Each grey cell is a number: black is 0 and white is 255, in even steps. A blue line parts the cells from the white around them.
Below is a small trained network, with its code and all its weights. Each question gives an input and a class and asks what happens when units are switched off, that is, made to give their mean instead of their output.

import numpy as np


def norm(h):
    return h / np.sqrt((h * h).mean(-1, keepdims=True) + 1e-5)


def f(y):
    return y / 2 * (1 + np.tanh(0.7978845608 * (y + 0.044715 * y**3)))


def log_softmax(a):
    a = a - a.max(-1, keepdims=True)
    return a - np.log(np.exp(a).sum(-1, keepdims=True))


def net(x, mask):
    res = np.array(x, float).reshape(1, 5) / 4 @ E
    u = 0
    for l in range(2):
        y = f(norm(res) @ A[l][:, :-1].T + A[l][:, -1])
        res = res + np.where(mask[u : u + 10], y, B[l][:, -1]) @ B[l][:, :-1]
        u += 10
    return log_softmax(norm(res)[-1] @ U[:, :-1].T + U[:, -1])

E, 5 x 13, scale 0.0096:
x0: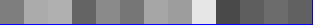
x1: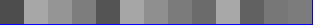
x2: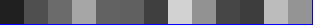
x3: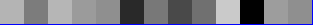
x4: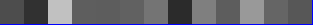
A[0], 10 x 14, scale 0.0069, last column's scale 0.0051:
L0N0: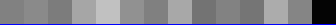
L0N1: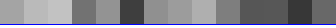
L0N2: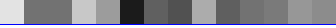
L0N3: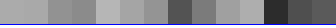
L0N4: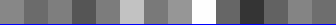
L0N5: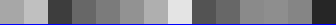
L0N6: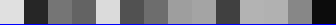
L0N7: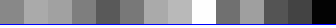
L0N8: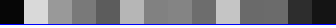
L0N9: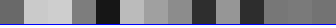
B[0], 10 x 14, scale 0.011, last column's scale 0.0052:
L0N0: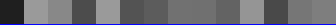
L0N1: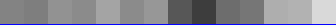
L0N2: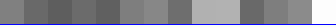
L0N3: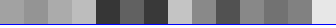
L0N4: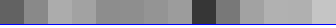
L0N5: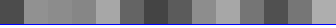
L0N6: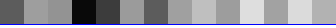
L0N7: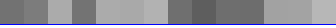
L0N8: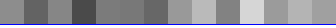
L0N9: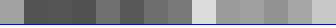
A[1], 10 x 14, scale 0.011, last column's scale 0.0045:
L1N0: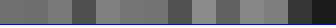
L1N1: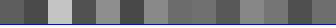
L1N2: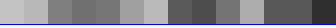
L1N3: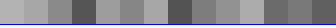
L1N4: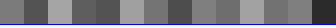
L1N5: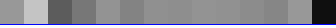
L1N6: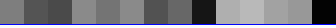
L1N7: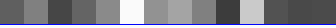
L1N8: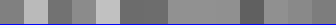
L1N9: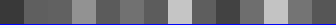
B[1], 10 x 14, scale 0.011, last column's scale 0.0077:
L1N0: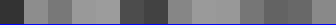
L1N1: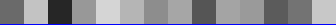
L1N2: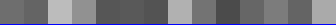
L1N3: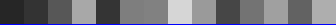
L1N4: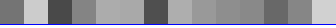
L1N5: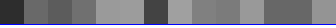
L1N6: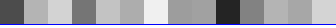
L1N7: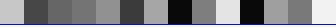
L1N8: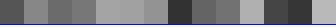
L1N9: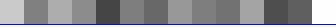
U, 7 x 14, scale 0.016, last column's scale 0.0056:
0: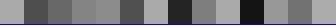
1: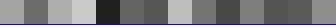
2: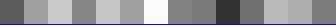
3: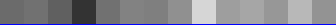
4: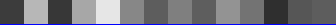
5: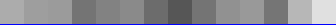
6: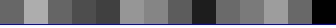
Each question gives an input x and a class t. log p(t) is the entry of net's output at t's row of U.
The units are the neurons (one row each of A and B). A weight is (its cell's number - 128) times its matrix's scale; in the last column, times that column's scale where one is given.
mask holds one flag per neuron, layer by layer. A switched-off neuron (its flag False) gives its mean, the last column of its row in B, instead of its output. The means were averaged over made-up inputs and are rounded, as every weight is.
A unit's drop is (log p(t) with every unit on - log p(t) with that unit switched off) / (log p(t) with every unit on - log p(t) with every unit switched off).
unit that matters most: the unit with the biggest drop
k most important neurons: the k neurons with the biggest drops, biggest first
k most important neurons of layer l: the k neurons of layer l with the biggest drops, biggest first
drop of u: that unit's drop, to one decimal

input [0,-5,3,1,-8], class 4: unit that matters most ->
L1N8
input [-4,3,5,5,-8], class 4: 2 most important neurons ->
[L1N7 L1N8]
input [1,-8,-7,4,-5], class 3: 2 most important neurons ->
[L0N6 L0N2]
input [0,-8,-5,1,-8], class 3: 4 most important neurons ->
[L0N6 L0N2 L1N1 L1N4]
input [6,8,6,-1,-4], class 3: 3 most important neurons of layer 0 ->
[L0N8 L0N9 L0N3]
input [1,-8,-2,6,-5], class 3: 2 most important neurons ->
[L0N6 L1N7]
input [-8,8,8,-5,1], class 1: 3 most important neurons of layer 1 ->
[L1N9 L1N1 L1N8]
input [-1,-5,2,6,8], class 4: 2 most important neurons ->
[L1N1 L1N7]
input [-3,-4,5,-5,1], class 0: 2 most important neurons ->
[L1N7 L0N3]
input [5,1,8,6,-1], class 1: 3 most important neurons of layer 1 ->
[L1N9 L1N7 L1N6]
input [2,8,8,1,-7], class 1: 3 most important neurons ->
[L1N9 L0N2 L0N6]
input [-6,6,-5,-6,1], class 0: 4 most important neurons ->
[L1N7 L0N1 L0N4 L0N6]
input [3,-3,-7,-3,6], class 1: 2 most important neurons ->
[L1N2 L0N3]
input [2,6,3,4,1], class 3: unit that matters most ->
L0N9
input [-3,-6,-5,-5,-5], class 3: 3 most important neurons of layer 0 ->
[L0N6 L0N5 L0N3]
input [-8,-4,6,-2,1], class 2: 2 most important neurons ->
[L1N6 L0N3]
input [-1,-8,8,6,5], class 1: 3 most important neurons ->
[L1N7 L1N9 L0N9]
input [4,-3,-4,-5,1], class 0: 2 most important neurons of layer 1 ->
[L1N7 L1N6]
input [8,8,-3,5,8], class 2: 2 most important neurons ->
[L0N1 L0N4]
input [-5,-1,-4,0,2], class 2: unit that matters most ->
L1N6
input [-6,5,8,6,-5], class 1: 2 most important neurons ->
[L1N7 L1N9]
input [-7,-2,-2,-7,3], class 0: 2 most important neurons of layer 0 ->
[L0N1 L0N4]
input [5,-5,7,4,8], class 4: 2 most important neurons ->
[L1N1 L0N3]
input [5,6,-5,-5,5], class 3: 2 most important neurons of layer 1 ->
[L1N6 L1N4]
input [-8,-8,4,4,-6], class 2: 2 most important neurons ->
[L1N6 L0N9]
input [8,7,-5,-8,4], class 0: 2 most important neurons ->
[L1N7 L1N6]
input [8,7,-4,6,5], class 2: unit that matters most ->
L0N1
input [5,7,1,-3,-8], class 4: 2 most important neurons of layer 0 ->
[L0N5 L0N6]
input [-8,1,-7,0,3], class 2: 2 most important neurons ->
[L1N6 L1N9]
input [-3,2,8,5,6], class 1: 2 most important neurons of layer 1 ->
[L1N9 L1N7]
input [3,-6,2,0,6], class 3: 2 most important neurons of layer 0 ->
[L0N6 L0N2]
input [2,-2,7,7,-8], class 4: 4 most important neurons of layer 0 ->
[L0N3 L0N0 L0N9 L0N7]
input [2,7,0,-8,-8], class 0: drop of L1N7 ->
1.1
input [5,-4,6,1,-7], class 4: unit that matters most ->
L1N8
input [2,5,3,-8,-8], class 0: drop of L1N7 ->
1.3
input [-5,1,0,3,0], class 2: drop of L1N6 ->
0.8
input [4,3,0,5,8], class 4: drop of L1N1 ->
0.5
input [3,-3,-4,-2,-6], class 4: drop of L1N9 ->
0.0
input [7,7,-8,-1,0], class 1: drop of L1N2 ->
0.1
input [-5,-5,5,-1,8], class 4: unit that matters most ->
L1N1
